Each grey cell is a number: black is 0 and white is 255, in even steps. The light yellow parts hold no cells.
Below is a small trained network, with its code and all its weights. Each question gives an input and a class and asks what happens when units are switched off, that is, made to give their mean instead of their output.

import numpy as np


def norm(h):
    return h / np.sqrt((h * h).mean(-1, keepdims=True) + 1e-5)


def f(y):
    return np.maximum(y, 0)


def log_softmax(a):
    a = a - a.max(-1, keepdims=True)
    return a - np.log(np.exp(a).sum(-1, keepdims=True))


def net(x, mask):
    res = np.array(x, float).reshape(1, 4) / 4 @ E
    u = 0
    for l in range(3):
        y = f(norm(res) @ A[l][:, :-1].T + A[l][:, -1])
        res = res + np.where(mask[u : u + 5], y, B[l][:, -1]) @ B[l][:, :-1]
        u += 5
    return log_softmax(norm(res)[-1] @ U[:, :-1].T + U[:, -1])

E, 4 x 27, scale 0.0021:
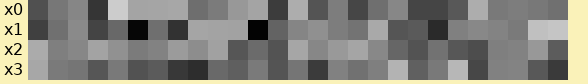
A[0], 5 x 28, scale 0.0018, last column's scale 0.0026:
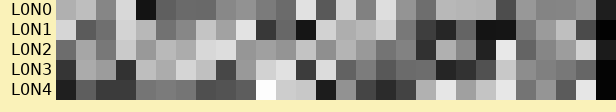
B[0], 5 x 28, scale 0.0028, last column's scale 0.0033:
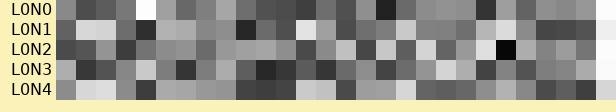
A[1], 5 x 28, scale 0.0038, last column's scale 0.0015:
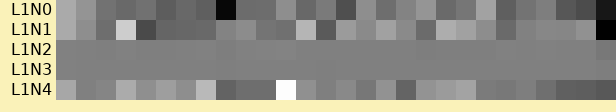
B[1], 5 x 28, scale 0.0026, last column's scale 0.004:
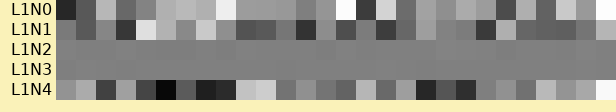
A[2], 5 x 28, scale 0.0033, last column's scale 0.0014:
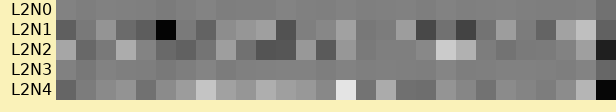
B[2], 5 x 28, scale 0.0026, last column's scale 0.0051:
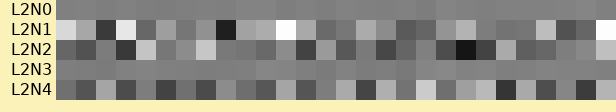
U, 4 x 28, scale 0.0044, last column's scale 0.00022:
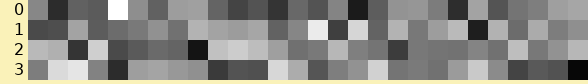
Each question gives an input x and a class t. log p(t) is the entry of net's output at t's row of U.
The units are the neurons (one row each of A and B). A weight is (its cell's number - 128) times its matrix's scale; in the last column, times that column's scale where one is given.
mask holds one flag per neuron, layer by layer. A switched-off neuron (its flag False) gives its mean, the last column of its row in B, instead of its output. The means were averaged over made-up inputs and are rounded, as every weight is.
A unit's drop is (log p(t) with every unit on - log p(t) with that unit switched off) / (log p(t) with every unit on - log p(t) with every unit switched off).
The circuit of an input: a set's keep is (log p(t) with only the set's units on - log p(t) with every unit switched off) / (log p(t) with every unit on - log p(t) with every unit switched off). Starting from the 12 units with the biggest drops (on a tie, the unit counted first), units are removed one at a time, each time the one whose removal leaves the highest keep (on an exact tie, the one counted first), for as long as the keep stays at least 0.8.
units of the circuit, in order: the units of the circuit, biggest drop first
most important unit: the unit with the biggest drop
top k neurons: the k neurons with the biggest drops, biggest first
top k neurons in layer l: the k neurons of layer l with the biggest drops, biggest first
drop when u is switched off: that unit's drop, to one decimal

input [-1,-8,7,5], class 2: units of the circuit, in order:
[L1N4]
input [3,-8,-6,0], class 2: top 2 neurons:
[L1N4; L0N1]
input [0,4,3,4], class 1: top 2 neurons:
[L1N0; L1N4]
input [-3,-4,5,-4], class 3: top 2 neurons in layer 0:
[L0N1; L0N3]
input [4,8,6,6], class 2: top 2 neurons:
[L2N1; L0N2]
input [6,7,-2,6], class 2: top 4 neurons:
[L2N1; L0N0; L0N2; L1N1]
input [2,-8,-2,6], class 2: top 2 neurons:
[L1N4; L0N2]
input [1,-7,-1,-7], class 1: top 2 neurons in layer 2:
[L2N4; L2N1]
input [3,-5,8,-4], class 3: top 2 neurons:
[L0N1; L2N1]
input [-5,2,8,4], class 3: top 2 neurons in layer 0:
[L0N1; L0N3]
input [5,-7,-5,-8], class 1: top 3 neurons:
[L0N2; L2N4; L2N1]
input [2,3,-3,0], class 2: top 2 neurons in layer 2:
[L2N1; L2N4]
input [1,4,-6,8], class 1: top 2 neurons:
[L1N0; L0N1]
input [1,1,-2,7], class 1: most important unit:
L1N0
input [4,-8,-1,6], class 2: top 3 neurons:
[L1N4; L0N2; L2N4]
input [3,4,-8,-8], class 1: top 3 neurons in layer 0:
[L0N2; L0N1; L0N0]
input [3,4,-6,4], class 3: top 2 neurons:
[L0N4; L1N4]
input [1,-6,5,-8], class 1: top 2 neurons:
[L0N2; L2N4]
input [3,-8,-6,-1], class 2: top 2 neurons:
[L1N4; L0N1]
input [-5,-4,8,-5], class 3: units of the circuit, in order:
[L0N1]
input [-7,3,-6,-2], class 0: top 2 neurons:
[L0N0; L0N1]
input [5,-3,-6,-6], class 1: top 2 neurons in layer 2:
[L2N4; L2N2]
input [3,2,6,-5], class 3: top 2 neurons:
[L0N1; L1N0]
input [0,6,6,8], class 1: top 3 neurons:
[L1N0; L1N4; L0N4]
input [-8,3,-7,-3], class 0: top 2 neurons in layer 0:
[L0N0; L0N1]
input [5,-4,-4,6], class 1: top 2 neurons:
[L1N0; L0N0]
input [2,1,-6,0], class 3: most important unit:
L0N4
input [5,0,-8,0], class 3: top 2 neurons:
[L0N4; L0N0]
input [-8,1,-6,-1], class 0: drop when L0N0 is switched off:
0.1
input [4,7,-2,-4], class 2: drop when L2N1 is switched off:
0.9
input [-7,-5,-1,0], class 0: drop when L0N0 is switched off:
0.3
